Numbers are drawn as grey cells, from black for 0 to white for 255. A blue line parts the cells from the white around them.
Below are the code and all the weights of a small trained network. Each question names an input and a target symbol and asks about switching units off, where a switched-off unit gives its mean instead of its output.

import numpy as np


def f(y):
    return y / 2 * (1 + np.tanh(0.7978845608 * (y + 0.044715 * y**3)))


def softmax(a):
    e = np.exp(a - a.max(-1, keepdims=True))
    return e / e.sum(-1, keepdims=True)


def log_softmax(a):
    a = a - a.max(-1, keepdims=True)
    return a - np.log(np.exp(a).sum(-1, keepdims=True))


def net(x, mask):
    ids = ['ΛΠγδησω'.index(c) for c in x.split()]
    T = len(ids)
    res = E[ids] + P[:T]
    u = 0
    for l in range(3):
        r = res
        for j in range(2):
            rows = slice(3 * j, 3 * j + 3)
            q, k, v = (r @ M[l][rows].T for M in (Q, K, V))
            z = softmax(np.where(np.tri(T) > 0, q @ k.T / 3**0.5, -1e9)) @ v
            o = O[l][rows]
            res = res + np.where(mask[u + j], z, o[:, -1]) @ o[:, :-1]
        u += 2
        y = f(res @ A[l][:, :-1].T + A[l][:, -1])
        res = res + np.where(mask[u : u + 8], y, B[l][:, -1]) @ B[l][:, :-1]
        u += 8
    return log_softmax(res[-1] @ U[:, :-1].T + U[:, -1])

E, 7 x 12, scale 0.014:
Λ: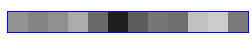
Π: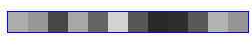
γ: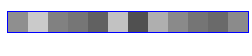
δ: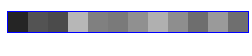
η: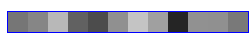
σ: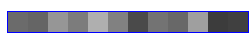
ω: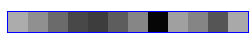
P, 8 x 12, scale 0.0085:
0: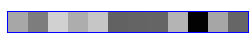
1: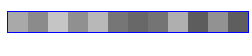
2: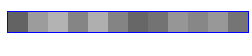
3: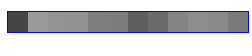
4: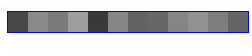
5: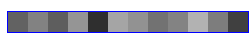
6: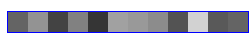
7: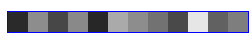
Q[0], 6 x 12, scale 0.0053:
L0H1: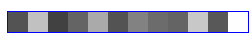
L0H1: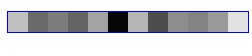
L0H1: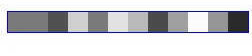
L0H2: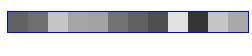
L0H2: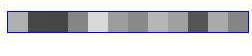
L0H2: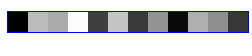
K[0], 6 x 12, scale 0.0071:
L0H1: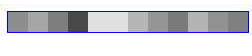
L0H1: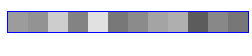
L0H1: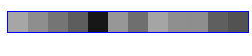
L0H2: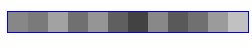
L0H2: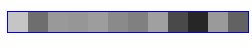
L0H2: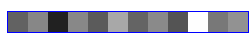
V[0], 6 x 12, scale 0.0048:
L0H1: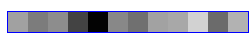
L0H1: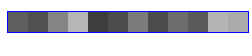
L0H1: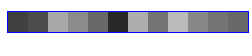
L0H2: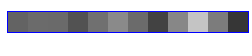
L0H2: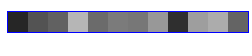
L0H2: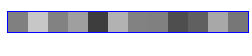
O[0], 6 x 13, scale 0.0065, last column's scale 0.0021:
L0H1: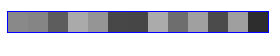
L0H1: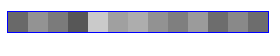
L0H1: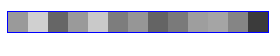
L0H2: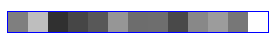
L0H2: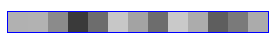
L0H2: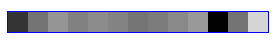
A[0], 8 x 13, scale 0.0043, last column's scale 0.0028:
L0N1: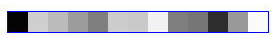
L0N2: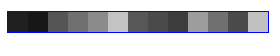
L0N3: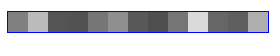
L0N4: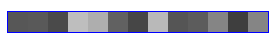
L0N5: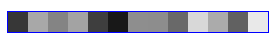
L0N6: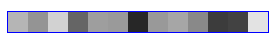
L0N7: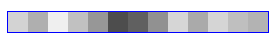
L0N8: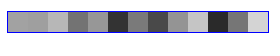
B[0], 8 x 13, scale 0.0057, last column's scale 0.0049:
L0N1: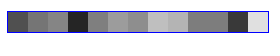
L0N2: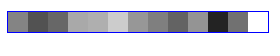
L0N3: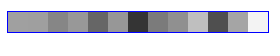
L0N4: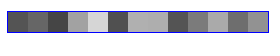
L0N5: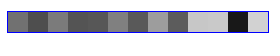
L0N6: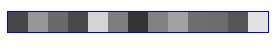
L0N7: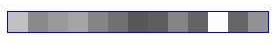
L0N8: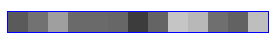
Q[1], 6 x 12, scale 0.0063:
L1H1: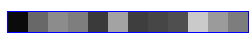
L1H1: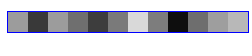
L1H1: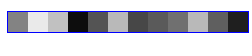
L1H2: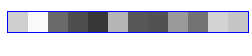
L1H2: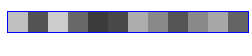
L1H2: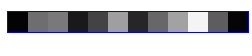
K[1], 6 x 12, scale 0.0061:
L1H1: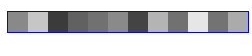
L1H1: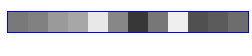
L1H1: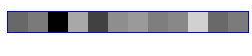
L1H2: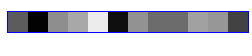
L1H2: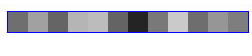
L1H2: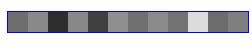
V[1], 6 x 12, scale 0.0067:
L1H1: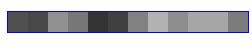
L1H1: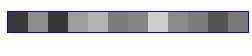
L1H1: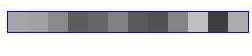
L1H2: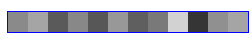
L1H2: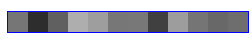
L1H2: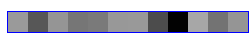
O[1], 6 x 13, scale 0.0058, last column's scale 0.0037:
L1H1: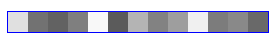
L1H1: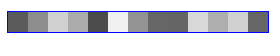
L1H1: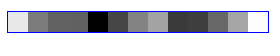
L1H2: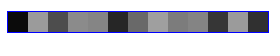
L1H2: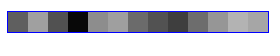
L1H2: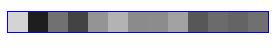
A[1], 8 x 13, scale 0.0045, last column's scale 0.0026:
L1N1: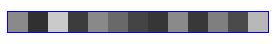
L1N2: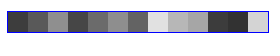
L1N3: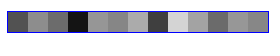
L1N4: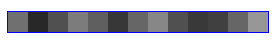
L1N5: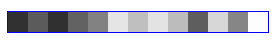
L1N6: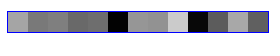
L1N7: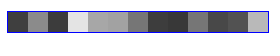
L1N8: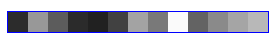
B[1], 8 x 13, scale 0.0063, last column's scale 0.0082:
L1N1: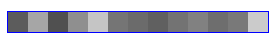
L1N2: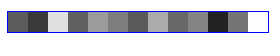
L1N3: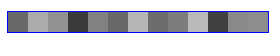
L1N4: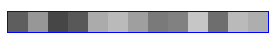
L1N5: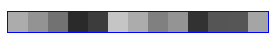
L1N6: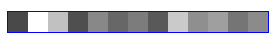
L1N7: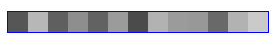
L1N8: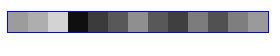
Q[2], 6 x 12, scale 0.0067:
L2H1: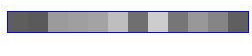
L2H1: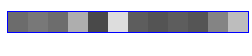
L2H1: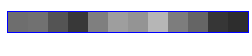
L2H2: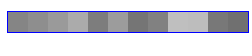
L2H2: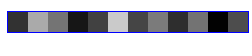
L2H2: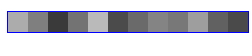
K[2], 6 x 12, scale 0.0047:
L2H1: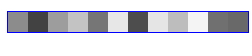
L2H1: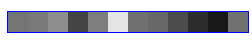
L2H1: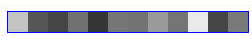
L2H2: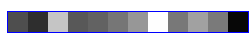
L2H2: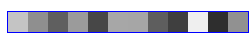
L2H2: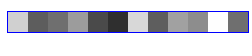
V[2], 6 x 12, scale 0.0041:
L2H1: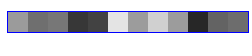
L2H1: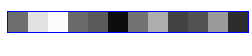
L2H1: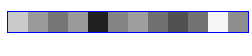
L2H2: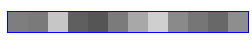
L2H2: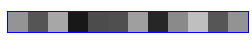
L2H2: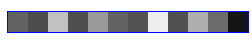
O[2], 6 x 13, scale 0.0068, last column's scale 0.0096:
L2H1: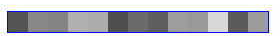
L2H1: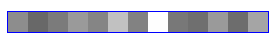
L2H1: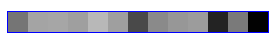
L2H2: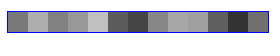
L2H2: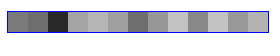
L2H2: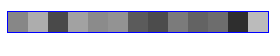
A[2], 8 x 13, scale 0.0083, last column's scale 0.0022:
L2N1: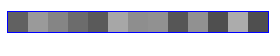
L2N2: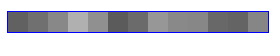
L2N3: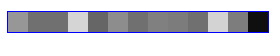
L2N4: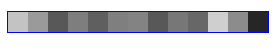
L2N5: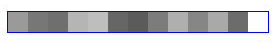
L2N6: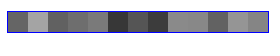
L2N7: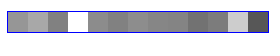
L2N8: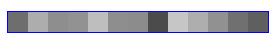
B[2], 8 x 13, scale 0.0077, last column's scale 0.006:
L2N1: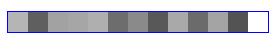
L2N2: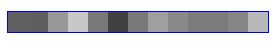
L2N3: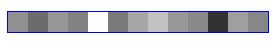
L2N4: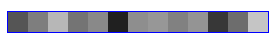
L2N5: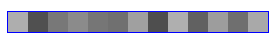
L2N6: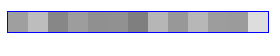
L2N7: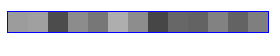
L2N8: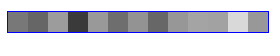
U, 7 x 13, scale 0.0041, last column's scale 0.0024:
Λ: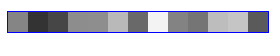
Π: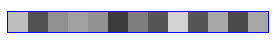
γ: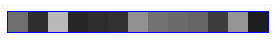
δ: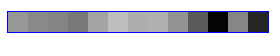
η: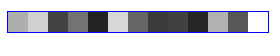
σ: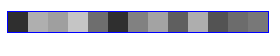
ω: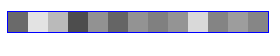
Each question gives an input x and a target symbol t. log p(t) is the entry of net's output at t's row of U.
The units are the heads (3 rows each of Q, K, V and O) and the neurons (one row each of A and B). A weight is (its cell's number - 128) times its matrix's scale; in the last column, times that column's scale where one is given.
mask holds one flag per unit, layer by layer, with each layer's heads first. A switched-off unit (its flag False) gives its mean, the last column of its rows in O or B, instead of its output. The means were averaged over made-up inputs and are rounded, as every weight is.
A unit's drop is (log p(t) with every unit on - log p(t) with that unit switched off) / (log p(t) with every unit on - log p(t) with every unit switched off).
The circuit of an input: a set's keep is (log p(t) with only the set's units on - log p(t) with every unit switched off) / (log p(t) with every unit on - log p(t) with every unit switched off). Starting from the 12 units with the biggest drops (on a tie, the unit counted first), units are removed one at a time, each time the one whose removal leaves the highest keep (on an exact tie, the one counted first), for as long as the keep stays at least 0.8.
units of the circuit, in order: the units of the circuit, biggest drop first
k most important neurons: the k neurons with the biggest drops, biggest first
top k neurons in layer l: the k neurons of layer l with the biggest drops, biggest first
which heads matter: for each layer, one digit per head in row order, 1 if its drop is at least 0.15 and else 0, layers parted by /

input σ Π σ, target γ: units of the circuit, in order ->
L2H2; L1N2; L1H2; L1H1
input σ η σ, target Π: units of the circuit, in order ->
L1H2; L2N5; L2H2
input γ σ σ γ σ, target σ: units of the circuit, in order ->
L1H2; L2N2
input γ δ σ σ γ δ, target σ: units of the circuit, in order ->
L1H2; L2H2; L2N2
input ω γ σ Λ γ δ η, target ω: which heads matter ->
01 / 10 / 11
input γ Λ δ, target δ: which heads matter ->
01 / 10 / 10
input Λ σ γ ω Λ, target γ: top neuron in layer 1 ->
L1N1
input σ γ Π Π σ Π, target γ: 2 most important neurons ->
L2N4; L1N2
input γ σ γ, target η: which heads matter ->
00 / 00 / 01
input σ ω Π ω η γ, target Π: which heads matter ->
00 / 01 / 11
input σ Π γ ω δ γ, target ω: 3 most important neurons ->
L2N8; L0N5; L0N6
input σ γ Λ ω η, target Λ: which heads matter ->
00 / 00 / 01
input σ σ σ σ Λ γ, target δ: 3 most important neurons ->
L0N5; L0N6; L0N1
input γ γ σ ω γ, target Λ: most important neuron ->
L0N6
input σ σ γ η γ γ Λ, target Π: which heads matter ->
00 / 01 / 01
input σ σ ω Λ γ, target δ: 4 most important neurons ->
L0N5; L0N6; L0N1; L0N2
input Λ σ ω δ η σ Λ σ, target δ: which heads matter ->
00 / 10 / 10
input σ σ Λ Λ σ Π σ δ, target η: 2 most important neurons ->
L1N5; L1N4
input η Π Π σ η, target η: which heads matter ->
00 / 10 / 01
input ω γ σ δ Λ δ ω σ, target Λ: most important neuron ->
L1N8
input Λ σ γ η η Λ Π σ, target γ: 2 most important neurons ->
L1N2; L0N1
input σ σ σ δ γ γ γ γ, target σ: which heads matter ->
00 / 01 / 01
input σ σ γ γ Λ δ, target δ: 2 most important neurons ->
L0N5; L1N5
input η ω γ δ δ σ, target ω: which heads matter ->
00 / 10 / 00
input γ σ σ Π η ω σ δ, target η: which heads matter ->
01 / 10 / 01
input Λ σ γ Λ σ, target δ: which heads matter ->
01 / 10 / 10
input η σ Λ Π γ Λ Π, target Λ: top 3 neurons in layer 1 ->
L1N2; L1N8; L1N5
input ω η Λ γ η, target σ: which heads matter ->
00 / 01 / 01
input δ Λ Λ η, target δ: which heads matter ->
00 / 10 / 10
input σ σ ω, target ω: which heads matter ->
00 / 10 / 00
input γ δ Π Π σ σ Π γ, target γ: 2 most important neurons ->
L1N2; L0N1
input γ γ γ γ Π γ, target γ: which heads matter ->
00 / 00 / 01
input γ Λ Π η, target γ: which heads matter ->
00 / 00 / 01
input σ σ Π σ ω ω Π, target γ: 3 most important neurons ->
L1N2; L2N4; L0N6
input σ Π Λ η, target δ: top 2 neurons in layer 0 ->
L0N5; L0N1
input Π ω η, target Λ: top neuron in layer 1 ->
L1N8
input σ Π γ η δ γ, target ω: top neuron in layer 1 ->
L1N3
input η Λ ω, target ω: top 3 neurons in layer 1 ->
L1N6; L1N2; L1N4
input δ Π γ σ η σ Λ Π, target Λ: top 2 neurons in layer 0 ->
L0N1; L0N6
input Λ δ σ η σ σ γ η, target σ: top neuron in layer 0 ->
L0N1
